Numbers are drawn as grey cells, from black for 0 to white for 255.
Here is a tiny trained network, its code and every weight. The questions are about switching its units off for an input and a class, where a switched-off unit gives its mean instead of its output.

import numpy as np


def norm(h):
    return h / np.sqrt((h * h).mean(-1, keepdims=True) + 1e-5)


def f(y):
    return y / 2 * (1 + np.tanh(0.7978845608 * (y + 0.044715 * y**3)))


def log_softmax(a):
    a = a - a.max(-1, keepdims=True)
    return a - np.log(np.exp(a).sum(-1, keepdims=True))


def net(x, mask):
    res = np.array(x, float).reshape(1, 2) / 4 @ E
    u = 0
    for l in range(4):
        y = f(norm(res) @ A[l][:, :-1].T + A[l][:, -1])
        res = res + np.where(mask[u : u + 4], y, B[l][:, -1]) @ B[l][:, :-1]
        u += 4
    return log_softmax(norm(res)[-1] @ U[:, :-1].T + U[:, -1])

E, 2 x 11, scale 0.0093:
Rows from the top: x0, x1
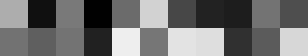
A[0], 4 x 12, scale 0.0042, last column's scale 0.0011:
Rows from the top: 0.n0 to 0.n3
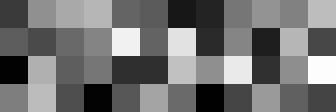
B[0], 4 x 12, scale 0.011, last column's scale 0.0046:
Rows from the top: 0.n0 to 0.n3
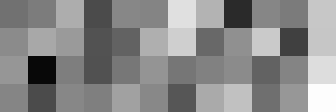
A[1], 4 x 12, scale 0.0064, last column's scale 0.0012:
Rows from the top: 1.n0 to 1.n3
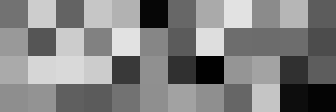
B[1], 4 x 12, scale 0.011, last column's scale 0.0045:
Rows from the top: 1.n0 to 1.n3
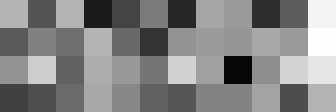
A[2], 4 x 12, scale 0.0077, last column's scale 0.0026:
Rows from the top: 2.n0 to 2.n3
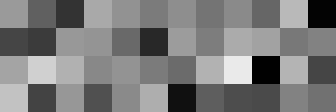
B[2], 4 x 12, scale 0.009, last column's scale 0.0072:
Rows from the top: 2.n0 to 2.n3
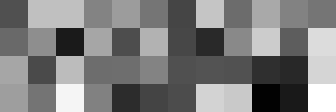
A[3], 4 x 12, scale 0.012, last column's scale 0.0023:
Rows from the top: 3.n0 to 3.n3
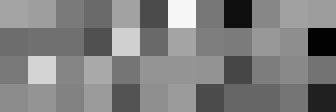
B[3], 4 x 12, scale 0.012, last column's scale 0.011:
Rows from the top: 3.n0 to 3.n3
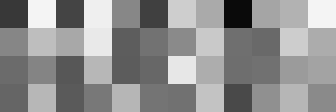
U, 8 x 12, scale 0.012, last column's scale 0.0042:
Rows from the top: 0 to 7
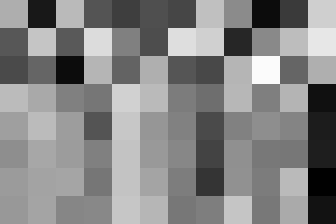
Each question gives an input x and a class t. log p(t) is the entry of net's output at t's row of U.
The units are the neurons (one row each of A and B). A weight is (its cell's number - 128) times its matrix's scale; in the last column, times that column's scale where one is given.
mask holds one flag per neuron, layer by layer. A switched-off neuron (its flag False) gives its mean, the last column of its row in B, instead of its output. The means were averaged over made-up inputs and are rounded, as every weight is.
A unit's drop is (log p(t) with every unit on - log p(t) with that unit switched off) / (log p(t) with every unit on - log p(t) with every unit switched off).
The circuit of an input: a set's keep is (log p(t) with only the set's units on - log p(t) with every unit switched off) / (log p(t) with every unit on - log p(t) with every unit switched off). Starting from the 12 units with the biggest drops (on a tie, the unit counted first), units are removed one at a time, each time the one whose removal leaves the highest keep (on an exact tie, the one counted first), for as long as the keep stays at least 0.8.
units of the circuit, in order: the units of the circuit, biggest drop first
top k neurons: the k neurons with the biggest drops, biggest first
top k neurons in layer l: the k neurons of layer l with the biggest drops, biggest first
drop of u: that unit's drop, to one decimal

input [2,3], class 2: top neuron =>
(1.n3)
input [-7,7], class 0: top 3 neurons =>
(1.n0, 0.n0, 1.n2)
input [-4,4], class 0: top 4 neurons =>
(0.n0, 1.n2, 3.n0, 1.n3)
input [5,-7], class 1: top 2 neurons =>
(1.n2, 0.n2)
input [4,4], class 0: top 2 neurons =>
(1.n2, 0.n0)
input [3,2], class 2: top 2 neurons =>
(1.n1, 1.n0)
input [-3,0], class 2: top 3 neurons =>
(0.n2, 2.n1, 2.n3)
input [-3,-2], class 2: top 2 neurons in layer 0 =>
(0.n2, 0.n0)
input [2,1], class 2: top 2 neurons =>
(1.n1, 1.n0)
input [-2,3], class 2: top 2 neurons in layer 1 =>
(1.n2, 1.n3)
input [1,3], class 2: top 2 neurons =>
(1.n3, 1.n2)
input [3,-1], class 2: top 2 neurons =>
(1.n1, 0.n3)
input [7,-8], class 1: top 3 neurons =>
(1.n2, 0.n2, 1.n0)
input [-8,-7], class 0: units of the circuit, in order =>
(1.n0)
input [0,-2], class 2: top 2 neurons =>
(0.n0, 1.n2)
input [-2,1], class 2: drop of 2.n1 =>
0.1
